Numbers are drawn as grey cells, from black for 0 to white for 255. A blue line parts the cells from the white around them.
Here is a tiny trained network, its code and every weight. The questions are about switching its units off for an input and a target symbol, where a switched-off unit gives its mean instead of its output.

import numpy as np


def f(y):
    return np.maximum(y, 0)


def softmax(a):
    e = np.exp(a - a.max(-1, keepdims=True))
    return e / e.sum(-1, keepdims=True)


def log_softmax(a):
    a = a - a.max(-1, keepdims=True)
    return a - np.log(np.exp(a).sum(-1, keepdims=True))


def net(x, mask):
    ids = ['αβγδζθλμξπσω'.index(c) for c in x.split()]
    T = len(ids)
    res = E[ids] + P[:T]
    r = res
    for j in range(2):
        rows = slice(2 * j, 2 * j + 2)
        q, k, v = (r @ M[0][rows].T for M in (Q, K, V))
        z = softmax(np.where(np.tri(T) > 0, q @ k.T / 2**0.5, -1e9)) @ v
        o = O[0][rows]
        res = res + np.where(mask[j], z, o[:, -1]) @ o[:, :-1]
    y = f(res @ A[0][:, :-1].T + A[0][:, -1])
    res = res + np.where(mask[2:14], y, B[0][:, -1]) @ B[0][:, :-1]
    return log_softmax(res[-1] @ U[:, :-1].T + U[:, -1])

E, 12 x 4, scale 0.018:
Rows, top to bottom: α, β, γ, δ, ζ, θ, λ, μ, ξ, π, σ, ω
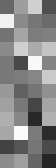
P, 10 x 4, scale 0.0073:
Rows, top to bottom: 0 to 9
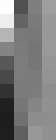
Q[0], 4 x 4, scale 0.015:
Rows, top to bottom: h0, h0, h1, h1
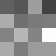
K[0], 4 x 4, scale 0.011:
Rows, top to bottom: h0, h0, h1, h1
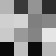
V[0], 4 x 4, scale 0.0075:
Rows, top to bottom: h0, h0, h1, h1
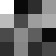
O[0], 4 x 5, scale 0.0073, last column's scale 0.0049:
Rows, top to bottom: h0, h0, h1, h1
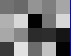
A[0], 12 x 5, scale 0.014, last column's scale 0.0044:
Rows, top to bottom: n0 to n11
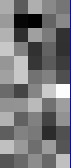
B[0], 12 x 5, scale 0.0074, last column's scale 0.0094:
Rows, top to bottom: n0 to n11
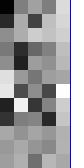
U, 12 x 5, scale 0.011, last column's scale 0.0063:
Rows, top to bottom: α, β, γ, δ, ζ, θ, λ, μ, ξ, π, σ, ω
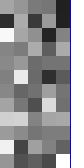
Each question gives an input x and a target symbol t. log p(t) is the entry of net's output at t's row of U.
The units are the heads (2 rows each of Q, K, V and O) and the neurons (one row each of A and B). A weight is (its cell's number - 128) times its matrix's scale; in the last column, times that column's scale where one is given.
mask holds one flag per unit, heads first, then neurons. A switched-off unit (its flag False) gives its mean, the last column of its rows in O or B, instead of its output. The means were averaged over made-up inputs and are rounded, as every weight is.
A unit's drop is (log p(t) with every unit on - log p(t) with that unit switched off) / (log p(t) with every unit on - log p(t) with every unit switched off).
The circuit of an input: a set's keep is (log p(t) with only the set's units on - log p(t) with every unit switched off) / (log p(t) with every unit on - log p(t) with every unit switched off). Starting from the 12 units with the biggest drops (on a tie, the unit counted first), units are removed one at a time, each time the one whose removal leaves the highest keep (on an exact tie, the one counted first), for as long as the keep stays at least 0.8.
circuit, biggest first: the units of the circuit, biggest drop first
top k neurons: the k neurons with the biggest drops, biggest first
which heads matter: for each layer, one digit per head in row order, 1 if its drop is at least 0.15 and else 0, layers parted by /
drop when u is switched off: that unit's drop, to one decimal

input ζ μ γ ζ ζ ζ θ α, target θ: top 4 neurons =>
n6, n7, n4, n3
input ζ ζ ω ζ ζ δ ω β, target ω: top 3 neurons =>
n3, n2, n8
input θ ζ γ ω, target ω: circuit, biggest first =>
n4, n3, h1
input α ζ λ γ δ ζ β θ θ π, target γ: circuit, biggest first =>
n1, n0
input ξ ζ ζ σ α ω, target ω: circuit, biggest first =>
n4, h1, n3
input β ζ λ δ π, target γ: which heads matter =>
00
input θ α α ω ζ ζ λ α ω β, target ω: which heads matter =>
01
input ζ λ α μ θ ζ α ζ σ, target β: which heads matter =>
11
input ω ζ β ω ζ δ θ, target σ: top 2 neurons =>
n6, n7
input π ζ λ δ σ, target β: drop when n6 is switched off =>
0.3
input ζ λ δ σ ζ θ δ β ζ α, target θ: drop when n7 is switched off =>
0.2
